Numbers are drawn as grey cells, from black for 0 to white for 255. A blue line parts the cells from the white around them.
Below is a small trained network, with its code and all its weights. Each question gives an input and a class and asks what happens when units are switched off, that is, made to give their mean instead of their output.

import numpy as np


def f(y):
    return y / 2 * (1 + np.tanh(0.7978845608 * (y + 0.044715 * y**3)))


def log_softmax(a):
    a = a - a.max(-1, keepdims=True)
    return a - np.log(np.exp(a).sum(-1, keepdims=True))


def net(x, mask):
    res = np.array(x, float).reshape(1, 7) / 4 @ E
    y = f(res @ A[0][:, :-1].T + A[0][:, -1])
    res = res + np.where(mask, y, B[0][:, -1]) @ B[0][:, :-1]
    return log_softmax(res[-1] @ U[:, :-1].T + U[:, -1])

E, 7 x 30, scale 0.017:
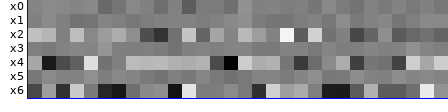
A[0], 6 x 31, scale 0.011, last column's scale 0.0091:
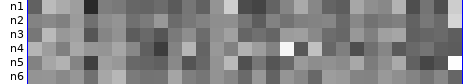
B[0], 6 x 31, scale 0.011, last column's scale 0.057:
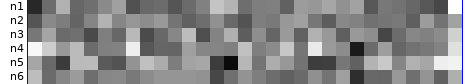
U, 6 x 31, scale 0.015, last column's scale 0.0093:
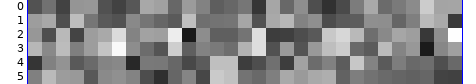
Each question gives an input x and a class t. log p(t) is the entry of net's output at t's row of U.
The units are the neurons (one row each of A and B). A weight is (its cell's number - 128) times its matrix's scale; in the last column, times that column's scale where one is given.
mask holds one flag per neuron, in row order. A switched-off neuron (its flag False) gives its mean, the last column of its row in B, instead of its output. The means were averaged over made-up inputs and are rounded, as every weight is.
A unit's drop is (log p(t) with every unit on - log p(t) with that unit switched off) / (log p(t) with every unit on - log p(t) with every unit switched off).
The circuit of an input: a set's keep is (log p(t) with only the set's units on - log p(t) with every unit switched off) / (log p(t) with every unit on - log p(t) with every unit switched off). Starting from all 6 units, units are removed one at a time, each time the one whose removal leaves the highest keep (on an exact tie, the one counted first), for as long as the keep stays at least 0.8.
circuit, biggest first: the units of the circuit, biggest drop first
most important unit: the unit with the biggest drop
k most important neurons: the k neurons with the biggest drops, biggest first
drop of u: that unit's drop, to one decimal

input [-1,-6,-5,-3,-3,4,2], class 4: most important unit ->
n4
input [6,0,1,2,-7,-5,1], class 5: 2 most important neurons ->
(n1 n3)
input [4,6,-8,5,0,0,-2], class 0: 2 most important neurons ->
(n4 n1)
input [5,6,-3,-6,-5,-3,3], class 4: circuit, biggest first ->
(n1 n4)
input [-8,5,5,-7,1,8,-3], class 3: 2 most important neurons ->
(n5 n3)
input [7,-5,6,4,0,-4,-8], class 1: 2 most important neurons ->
(n5 n1)
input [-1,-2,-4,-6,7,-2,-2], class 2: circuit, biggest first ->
(n5 n4)
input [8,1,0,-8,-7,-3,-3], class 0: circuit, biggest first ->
(n5 n4)
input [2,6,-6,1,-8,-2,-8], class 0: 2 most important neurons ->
(n5 n4)
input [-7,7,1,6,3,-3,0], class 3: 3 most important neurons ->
(n5 n3 n1)
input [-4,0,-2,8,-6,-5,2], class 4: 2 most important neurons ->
(n1 n4)
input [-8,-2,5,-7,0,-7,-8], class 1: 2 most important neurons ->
(n5 n1)
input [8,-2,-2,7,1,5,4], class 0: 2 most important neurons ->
(n1 n4)
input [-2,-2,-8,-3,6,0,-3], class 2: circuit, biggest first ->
(n4)
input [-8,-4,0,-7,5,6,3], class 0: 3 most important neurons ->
(n4 n1 n3)
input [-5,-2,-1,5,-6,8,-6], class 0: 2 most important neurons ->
(n5 n4)
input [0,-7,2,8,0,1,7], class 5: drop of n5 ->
1.3
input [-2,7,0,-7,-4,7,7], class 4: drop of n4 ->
0.4
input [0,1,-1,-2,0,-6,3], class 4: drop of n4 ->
0.5
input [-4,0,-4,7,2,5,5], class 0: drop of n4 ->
1.2
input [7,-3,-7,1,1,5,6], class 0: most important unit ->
n1
